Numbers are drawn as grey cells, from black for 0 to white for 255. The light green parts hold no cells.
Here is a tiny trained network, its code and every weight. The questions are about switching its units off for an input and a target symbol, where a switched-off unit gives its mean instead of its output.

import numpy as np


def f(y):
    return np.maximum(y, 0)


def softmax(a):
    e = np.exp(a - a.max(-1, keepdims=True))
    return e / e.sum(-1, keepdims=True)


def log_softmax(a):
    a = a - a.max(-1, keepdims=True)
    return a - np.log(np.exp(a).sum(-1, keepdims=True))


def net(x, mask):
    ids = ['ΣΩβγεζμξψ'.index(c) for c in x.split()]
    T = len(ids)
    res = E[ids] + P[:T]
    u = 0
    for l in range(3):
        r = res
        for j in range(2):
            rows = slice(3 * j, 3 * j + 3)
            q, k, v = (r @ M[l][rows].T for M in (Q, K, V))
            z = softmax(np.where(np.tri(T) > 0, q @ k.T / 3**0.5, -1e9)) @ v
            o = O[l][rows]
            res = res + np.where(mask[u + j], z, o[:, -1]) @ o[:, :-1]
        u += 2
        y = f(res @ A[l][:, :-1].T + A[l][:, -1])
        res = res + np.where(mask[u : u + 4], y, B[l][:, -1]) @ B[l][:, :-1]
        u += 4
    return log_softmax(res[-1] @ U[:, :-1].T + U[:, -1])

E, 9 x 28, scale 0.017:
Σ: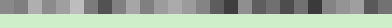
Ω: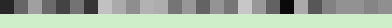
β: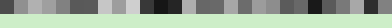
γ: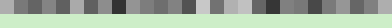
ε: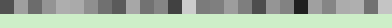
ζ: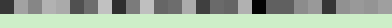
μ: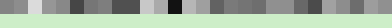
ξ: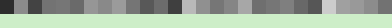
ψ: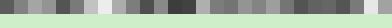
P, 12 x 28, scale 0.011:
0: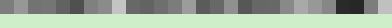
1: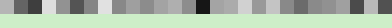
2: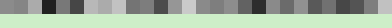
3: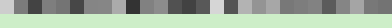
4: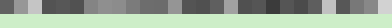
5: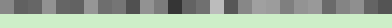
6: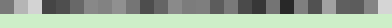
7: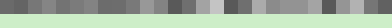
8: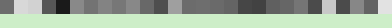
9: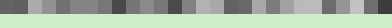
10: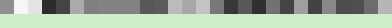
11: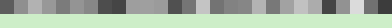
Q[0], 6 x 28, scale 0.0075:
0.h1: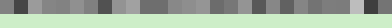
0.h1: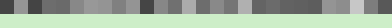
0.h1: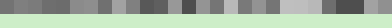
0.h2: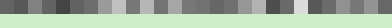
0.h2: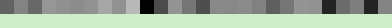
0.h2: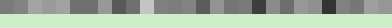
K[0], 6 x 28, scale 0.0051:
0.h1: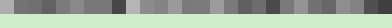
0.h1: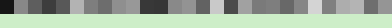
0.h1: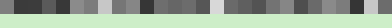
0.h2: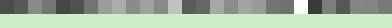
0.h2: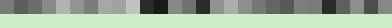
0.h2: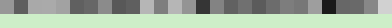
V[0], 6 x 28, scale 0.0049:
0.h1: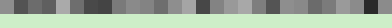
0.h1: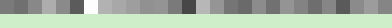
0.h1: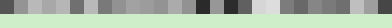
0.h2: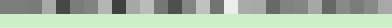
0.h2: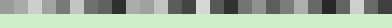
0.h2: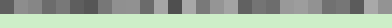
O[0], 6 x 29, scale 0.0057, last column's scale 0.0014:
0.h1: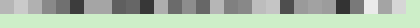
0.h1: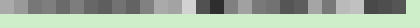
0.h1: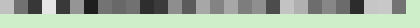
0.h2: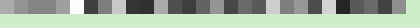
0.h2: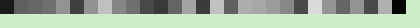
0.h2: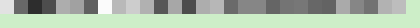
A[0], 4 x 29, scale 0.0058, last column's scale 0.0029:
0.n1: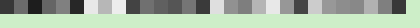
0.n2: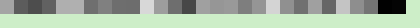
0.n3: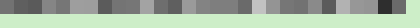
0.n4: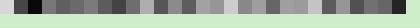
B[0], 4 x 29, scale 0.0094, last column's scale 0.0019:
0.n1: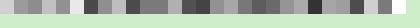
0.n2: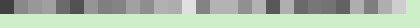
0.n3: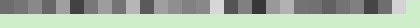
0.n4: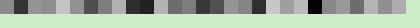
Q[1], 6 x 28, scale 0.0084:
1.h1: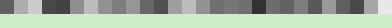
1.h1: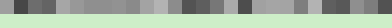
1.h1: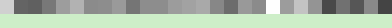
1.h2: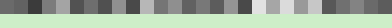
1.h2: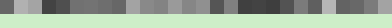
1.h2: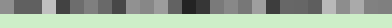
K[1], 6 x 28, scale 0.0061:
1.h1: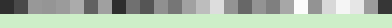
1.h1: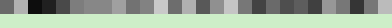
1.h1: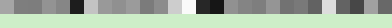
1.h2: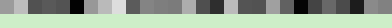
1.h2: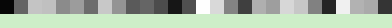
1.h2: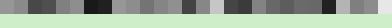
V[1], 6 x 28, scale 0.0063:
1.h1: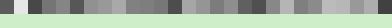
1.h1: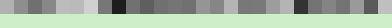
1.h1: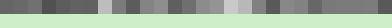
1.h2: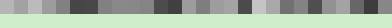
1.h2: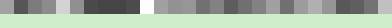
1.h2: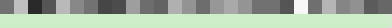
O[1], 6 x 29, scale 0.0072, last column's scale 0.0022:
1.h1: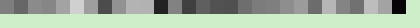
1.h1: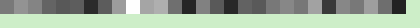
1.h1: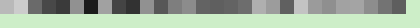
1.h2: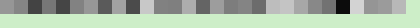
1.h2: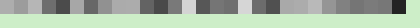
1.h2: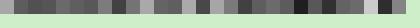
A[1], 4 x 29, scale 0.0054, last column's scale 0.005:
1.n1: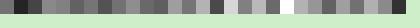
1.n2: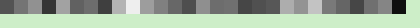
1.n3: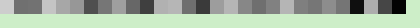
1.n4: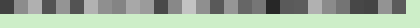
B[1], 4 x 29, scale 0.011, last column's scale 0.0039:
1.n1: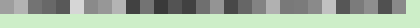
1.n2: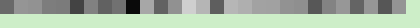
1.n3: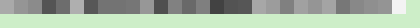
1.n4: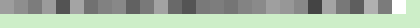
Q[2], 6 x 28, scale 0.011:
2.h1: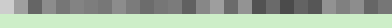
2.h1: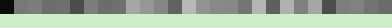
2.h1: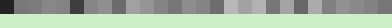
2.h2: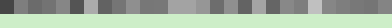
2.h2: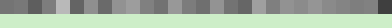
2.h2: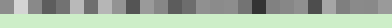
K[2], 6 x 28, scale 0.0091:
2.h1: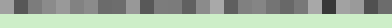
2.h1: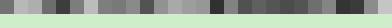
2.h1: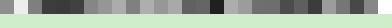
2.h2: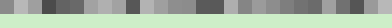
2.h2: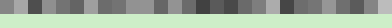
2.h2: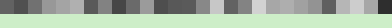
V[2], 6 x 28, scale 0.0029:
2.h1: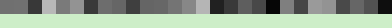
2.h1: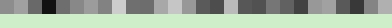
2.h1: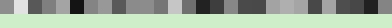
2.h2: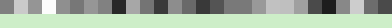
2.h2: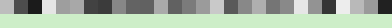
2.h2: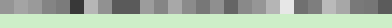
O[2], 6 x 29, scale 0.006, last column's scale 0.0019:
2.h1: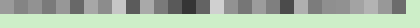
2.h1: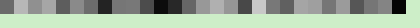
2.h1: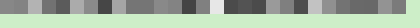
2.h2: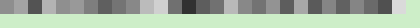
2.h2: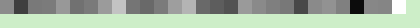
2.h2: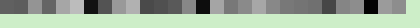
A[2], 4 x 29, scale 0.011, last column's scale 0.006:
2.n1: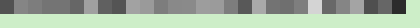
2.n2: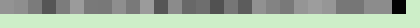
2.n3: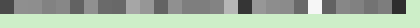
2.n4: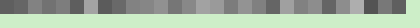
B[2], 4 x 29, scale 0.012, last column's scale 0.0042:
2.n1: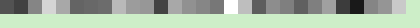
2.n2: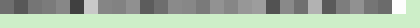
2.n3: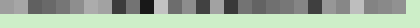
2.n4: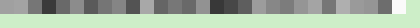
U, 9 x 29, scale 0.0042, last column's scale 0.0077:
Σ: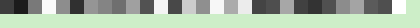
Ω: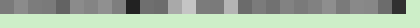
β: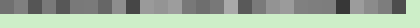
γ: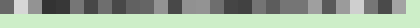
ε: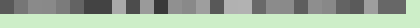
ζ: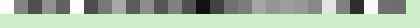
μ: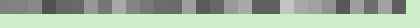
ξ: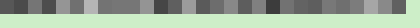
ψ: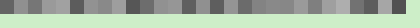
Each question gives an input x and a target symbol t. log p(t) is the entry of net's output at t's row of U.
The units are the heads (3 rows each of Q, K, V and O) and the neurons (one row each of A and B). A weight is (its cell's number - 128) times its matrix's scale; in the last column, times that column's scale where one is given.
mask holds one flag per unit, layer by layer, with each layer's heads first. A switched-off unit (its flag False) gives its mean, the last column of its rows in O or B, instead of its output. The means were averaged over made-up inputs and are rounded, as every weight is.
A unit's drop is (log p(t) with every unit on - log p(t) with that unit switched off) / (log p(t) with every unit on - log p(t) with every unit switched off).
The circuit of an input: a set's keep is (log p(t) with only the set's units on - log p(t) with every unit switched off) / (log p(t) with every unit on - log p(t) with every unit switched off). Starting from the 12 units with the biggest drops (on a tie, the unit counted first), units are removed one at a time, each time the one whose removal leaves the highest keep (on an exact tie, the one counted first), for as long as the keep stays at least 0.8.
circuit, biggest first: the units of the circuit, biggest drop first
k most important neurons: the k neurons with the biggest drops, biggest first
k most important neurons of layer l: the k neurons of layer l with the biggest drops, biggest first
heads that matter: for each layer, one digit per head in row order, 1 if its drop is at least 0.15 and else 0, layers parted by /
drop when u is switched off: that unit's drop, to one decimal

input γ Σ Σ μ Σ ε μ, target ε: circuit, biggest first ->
[1.h1; 1.n2]
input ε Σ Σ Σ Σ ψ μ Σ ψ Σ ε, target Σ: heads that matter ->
00 / 10 / 00
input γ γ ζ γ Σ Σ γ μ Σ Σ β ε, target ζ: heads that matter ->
01 / 00 / 00
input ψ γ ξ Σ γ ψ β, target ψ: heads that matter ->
00 / 01 / 00
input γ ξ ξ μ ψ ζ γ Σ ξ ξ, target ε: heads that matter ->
01 / 00 / 00
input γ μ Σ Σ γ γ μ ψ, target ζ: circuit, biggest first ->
[0.n1]
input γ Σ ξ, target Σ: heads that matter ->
01 / 10 / 00
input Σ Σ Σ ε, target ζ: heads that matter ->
10 / 00 / 00
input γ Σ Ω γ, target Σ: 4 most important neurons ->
[0.n4; 0.n2; 0.n1; 2.n4]
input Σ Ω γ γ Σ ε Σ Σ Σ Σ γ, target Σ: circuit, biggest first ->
[1.h1; 2.n4]
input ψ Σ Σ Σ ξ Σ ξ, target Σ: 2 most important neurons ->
[2.n4; 1.n3]
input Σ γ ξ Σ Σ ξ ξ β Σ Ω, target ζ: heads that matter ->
11 / 00 / 00
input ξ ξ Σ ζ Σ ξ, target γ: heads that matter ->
01 / 00 / 00
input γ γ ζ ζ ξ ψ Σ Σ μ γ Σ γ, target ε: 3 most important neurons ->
[2.n1; 2.n4; 0.n2]
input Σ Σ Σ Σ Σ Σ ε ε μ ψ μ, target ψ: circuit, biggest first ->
[1.h2]
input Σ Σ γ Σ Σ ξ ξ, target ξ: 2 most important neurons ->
[2.n2; 0.n3]
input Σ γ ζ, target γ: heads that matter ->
00 / 10 / 00
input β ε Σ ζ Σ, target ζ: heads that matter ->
00 / 01 / 00
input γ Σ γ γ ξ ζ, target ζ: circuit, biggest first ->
[0.n1; 0.h2; 1.n3]
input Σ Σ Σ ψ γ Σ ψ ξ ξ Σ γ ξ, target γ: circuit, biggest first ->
[2.n4; 0.n3]
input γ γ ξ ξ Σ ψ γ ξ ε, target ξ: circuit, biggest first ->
[1.h1; 2.n2; 1.h2]
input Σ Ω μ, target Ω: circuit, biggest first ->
[1.h1]
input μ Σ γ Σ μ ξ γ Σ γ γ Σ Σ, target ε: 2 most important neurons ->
[2.n1; 2.n4]
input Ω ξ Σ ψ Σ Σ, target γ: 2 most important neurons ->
[2.n4; 1.n4]
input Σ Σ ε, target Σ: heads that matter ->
01 / 10 / 00
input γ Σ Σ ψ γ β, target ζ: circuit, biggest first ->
[0.n1; 0.h2; 0.h1]
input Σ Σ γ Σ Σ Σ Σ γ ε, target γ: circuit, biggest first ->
[1.h1]
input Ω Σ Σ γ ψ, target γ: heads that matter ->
10 / 10 / 00
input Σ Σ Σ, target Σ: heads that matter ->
00 / 10 / 00
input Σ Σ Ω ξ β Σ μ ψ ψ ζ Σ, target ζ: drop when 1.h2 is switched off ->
0.4
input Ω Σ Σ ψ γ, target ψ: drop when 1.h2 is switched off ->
1.0
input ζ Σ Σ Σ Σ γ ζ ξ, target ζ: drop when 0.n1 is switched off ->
1.2
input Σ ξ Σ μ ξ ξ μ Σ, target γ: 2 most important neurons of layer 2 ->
[2.n4; 2.n1]
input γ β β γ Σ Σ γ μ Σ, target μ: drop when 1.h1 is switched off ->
0.1
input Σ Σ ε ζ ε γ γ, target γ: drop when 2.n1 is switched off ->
0.1
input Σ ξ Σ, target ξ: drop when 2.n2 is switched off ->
0.3
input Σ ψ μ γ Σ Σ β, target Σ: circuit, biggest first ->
[1.h1]
